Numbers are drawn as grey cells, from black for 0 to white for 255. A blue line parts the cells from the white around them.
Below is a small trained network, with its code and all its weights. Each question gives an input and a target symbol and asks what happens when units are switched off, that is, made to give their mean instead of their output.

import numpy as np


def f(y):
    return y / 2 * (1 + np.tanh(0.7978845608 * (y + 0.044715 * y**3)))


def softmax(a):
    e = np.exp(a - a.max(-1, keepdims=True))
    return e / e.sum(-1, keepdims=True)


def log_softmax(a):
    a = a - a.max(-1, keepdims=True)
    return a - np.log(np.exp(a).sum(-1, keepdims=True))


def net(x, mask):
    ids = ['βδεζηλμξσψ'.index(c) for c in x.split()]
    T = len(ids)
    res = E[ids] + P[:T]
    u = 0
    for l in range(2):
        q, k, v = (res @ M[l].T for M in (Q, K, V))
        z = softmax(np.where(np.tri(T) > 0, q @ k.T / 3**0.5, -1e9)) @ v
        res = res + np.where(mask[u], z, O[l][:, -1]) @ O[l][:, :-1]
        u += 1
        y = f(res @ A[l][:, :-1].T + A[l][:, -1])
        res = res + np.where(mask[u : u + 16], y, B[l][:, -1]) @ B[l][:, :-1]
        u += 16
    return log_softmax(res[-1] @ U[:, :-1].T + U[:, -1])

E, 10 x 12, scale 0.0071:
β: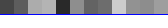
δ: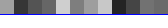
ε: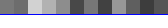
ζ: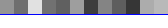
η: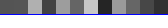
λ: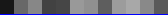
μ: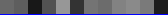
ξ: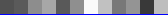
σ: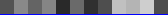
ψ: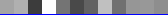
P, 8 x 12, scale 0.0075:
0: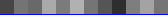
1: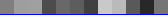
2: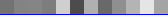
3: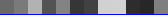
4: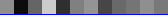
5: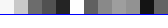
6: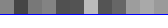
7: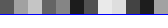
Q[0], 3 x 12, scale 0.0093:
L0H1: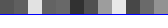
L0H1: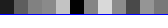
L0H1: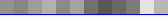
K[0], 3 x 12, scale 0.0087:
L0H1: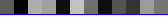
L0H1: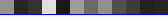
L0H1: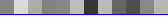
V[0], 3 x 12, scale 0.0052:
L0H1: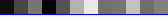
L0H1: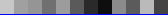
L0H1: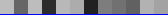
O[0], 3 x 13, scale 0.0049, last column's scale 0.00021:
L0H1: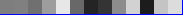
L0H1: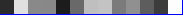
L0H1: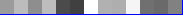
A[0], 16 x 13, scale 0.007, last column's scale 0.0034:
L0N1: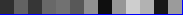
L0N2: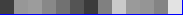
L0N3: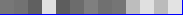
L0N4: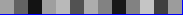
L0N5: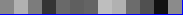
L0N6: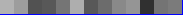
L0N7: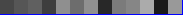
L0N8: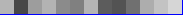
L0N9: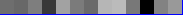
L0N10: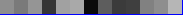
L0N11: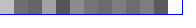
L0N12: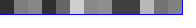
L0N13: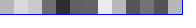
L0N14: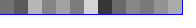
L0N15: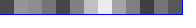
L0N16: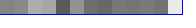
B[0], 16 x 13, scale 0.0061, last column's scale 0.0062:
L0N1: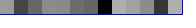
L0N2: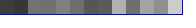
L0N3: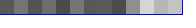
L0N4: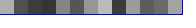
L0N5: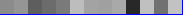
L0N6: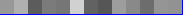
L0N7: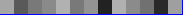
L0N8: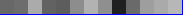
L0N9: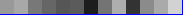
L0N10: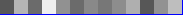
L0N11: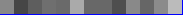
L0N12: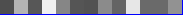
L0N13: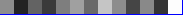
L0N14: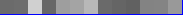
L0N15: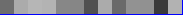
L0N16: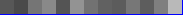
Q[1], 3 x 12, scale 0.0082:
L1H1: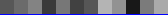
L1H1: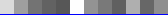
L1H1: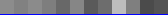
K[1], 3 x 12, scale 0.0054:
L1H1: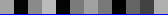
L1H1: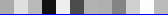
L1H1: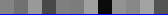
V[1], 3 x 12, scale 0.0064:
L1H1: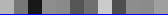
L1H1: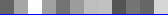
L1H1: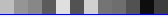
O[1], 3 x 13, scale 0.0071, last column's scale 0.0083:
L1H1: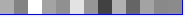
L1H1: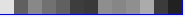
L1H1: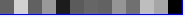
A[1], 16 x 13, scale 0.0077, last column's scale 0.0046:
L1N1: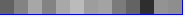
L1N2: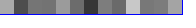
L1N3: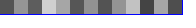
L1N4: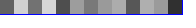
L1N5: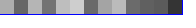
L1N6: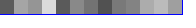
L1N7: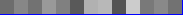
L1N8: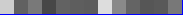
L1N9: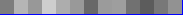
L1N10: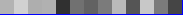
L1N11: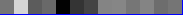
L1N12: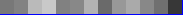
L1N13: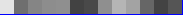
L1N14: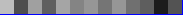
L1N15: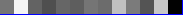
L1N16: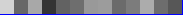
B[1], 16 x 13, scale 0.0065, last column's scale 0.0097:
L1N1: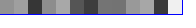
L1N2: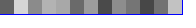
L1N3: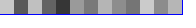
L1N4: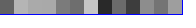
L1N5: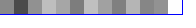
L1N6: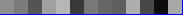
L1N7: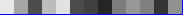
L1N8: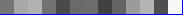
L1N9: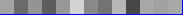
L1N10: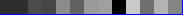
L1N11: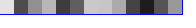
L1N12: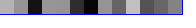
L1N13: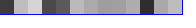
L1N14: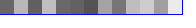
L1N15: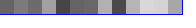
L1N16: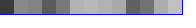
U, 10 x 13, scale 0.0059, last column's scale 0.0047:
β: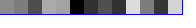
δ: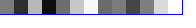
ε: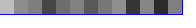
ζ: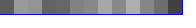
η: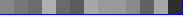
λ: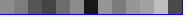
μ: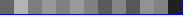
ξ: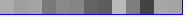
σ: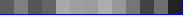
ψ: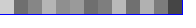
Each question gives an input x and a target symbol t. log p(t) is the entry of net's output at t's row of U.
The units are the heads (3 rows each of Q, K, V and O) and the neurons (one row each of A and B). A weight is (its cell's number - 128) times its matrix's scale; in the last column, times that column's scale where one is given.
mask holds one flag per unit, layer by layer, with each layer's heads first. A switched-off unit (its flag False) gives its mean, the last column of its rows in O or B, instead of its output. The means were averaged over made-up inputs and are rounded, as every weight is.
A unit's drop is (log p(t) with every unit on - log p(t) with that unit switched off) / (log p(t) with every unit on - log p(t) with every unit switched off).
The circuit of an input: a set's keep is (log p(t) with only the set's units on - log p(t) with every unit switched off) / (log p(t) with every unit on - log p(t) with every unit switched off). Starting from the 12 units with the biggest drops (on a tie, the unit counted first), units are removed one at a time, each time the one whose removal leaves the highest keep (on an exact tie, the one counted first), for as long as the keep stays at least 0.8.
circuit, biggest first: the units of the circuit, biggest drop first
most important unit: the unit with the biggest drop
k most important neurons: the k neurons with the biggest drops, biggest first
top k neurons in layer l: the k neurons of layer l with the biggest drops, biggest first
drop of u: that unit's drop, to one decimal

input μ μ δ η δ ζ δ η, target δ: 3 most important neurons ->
[L1N10 L0N9 L0N4]
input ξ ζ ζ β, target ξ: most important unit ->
L0H1
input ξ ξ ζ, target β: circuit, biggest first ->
[L0N10 L0N13 L0H1 L1N6]
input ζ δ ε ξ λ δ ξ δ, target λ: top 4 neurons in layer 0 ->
[L0N9 L0N1 L0N7 L0N10]
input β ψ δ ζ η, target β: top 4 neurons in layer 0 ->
[L0N9 L0N13 L0N2 L0N8]
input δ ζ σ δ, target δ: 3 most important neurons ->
[L1N10 L0N4 L0N9]
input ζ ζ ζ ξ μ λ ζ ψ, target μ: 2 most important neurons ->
[L1N4 L0N4]
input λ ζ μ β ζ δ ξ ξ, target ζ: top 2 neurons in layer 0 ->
[L0N13 L0N8]
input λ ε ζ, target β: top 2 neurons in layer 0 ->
[L0N13 L0N5]
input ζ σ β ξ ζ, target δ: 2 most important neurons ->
[L1N1 L0N8]
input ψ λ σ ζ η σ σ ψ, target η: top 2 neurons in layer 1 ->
[L1N11 L1N15]
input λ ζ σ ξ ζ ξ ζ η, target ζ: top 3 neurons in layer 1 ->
[L1N14 L1N13 L1N8]
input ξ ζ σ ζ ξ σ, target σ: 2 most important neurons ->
[L0N1 L1N1]
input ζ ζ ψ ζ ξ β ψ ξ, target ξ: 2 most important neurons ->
[L0N9 L1N13]
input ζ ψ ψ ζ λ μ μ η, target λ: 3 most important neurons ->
[L0N9 L1N15 L1N1]
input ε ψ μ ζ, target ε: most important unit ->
L0N13
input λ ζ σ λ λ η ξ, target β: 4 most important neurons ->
[L0N13 L1N7 L0N5 L0N9]
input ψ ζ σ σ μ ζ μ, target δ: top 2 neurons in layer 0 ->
[L0N1 L0N15]
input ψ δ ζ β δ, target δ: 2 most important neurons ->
[L0N8 L1N16]
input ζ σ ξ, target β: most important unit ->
L1N7
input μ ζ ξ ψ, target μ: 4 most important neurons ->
[L1N4 L0N4 L0N1 L0N7]
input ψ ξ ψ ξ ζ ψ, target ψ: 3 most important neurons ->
[L0N3 L0N4 L1N5]
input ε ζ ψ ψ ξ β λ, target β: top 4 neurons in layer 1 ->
[L1N12 L1N16 L1N13 L1N9]
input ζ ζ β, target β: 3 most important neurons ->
[L0N13 L0N9 L0N5]
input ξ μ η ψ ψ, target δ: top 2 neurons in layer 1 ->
[L1N1 L1N14]
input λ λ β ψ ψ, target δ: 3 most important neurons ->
[L0N10 L0N4 L0N3]
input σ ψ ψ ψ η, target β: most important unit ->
L1N1
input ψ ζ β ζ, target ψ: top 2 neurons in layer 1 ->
[L1N5 L1N1]
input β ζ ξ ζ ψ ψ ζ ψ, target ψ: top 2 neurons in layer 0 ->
[L0N3 L0N4]
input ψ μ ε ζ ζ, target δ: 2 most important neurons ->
[L0N10 L0N8]
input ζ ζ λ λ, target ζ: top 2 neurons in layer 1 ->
[L1N13 L1N14]
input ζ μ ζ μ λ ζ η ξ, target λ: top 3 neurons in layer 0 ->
[L0N9 L0N1 L0N7]
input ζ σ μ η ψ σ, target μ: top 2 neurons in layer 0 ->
[L0N4 L0N1]
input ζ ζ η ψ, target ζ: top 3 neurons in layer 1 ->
[L1N13 L1N8 L1N14]
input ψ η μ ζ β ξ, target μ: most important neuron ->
[L1N4]
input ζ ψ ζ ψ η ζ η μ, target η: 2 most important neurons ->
[L1N11 L1N15]
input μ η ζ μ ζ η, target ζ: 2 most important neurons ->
[L1N14 L1N13]
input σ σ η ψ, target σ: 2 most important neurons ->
[L0N1 L1N1]
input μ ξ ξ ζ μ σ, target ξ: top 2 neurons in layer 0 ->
[L0N6 L0N11]
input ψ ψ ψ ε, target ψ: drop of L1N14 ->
0.1
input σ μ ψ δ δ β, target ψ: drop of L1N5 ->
0.2
